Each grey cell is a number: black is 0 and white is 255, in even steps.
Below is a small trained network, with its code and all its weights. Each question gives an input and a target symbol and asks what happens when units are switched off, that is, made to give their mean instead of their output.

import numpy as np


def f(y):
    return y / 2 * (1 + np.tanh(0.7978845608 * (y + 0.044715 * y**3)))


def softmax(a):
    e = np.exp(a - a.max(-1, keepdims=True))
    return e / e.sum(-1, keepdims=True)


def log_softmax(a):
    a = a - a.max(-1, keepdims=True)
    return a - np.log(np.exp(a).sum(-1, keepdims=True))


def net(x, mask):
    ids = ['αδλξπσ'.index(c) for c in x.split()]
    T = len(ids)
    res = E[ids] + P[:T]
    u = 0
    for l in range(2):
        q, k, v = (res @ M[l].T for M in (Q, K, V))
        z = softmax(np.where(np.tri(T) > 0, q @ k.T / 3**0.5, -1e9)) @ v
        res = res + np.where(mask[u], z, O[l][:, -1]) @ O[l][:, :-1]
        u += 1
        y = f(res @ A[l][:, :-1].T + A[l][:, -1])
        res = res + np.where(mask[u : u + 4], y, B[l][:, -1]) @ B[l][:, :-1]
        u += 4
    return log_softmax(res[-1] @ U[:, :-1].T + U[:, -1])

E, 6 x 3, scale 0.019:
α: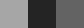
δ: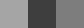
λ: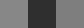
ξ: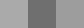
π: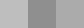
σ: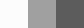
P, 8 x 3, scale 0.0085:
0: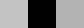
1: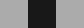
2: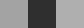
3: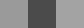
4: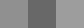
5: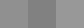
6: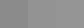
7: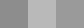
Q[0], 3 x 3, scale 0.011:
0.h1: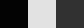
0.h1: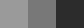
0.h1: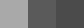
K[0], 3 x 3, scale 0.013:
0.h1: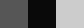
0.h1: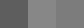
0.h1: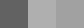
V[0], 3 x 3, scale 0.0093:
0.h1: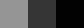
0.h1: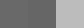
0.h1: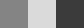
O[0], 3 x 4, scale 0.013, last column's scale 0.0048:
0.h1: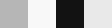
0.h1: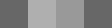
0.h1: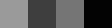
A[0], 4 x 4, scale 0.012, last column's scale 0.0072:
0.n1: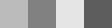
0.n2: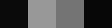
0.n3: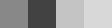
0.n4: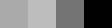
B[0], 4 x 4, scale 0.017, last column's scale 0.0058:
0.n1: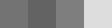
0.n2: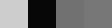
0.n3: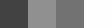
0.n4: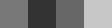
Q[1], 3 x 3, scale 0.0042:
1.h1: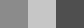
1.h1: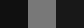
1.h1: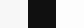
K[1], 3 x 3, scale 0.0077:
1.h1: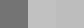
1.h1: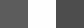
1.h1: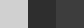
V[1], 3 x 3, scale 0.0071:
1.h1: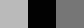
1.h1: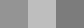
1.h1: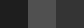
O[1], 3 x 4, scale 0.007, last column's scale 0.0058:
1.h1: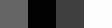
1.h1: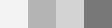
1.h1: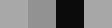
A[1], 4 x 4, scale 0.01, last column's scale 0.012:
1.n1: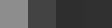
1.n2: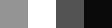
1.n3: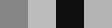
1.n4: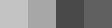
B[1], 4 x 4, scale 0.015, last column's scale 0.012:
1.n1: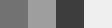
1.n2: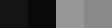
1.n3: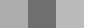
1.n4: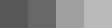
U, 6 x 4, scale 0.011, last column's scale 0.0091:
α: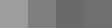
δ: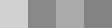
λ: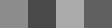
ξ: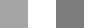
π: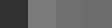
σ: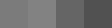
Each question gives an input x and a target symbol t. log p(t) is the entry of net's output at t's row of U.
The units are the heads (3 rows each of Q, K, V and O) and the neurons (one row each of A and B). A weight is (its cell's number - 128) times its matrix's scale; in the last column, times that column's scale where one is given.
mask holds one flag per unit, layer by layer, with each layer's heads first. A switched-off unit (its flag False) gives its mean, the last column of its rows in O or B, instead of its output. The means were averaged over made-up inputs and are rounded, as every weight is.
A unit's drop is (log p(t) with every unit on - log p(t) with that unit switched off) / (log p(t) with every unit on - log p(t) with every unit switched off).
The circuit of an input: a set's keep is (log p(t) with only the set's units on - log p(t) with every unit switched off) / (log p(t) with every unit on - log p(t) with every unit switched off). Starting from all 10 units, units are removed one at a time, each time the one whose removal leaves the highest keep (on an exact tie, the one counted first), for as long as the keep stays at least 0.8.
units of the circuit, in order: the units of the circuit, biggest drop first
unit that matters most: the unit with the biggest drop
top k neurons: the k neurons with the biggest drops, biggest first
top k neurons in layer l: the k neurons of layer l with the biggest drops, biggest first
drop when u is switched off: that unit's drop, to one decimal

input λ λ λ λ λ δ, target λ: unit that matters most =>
1.n2
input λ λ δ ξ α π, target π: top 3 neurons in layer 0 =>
[0.n3 0.n1 0.n4]
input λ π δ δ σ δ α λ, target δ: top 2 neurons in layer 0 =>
[0.n4 0.n1]
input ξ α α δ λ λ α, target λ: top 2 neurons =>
[1.n2 0.n1]
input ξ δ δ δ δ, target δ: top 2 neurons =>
[0.n3 1.n1]
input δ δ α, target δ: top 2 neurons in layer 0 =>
[0.n4 0.n3]
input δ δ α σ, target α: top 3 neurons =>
[0.n4 1.n1 0.n3]
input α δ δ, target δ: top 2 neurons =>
[0.n4 0.n3]
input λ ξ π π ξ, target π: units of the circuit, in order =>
[0.h1 0.n3]
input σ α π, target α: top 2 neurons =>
[0.n4 1.n1]
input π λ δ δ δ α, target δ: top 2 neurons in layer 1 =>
[1.n3 1.n1]
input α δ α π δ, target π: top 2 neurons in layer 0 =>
[0.n3 0.n4]
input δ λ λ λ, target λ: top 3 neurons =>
[1.n2 1.n3 1.n1]
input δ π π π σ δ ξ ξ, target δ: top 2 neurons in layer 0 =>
[0.n4 0.n1]
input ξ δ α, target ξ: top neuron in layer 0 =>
[0.n4]
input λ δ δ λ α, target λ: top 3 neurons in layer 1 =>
[1.n2 1.n4 1.n3]
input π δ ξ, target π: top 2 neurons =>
[0.n1 1.n3]
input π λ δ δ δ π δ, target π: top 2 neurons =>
[0.n3 1.n3]
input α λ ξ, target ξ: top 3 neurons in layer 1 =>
[1.n2 1.n4 1.n3]
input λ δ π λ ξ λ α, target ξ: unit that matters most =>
1.h1
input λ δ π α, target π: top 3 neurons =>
[0.n3 1.n3 0.n4]
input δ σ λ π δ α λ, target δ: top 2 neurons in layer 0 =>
[0.n1 0.n4]
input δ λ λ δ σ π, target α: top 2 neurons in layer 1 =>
[1.n3 1.n4]
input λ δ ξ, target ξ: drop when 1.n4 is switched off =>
0.1
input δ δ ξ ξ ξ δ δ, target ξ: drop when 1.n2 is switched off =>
0.0
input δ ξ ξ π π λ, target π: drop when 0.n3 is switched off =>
0.7
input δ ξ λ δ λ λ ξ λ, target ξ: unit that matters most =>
1.h1
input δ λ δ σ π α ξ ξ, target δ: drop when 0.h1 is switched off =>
-0.1
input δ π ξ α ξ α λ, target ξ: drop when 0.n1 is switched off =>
-0.1
